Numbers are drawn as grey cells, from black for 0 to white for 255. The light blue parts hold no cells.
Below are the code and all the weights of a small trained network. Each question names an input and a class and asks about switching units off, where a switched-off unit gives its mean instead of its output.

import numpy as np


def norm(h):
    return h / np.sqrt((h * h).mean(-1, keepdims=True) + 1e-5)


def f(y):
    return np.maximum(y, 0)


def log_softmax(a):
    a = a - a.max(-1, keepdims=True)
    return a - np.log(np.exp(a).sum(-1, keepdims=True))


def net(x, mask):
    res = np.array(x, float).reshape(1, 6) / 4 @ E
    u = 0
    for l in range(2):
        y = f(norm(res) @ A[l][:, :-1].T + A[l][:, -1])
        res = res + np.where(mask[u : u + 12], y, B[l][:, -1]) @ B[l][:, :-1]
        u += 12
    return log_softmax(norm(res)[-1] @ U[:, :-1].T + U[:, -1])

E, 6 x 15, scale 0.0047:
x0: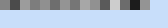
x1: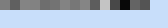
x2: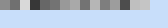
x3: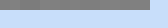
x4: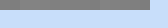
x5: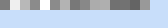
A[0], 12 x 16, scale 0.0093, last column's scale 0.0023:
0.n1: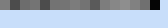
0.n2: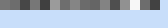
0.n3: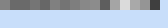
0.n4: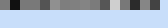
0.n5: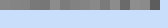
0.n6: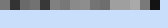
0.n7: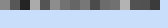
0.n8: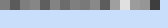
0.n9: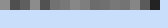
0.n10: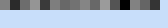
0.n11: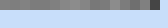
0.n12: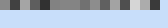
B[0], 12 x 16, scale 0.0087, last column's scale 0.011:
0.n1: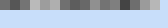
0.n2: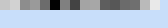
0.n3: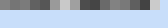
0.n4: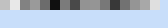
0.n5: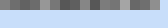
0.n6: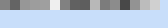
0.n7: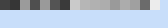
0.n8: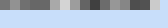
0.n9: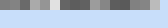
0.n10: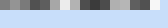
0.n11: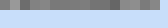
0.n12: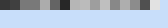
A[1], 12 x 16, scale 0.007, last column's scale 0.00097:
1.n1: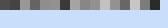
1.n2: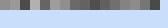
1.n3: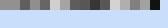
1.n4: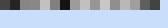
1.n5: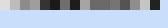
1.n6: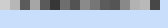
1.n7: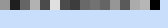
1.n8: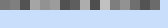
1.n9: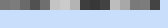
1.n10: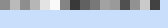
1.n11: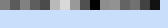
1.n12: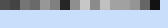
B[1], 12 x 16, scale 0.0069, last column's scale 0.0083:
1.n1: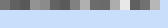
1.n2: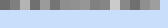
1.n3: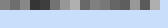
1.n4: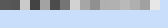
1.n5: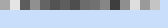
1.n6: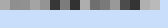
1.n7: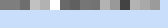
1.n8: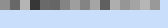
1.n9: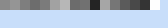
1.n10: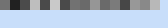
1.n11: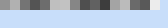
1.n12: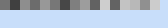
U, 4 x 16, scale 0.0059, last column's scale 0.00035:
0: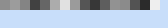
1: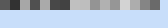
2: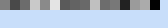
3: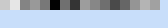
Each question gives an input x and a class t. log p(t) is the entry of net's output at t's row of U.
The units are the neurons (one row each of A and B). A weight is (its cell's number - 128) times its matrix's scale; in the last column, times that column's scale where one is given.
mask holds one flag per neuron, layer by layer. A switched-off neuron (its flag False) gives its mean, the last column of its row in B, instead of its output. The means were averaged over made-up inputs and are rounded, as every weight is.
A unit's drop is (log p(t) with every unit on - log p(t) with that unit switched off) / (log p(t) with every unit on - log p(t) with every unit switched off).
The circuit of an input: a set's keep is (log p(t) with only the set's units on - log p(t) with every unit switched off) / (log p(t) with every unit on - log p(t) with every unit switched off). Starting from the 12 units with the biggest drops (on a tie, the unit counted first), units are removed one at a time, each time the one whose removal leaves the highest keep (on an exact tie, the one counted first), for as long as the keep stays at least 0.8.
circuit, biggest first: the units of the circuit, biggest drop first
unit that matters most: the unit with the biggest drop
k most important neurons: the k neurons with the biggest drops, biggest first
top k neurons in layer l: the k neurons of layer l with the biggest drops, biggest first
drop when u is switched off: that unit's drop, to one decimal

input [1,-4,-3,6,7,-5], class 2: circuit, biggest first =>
0.n6
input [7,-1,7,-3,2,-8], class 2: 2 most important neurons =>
0.n6, 0.n7
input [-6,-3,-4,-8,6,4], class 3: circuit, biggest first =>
0.n12, 0.n10
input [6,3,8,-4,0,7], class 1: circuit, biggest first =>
0.n10, 0.n2
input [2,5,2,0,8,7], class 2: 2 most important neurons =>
0.n7, 0.n12
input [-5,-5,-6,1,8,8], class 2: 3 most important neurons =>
0.n7, 0.n10, 0.n12
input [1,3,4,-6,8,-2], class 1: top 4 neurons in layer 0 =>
0.n12, 0.n8, 0.n3, 0.n4
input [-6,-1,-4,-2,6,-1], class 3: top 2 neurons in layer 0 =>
0.n2, 0.n12
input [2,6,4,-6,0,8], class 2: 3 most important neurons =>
0.n7, 0.n12, 0.n10
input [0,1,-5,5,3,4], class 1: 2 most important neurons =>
0.n10, 0.n2
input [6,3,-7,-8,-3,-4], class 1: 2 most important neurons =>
0.n7, 0.n2
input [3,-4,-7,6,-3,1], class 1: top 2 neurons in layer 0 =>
0.n7, 0.n10
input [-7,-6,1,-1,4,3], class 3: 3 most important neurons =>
0.n10, 0.n2, 1.n5
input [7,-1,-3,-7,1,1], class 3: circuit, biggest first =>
0.n4
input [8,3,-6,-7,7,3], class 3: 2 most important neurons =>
0.n4, 0.n12
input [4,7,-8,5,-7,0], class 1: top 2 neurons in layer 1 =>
1.n4, 1.n12
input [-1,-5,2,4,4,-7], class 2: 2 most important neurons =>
0.n6, 0.n10
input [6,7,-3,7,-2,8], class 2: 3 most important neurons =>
0.n7, 0.n12, 0.n10
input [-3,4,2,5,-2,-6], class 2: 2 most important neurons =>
0.n6, 0.n9
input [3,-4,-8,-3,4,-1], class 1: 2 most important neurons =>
0.n7, 0.n10
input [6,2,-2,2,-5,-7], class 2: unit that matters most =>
0.n6
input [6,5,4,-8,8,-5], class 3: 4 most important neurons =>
0.n4, 0.n7, 0.n8, 0.n3
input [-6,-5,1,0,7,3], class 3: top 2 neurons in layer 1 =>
1.n5, 1.n6
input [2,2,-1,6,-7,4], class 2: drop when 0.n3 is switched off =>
0.8
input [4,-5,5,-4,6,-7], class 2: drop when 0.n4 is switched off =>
0.2
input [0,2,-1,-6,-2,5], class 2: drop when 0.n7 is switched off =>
1.0
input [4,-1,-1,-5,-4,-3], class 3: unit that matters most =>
0.n4
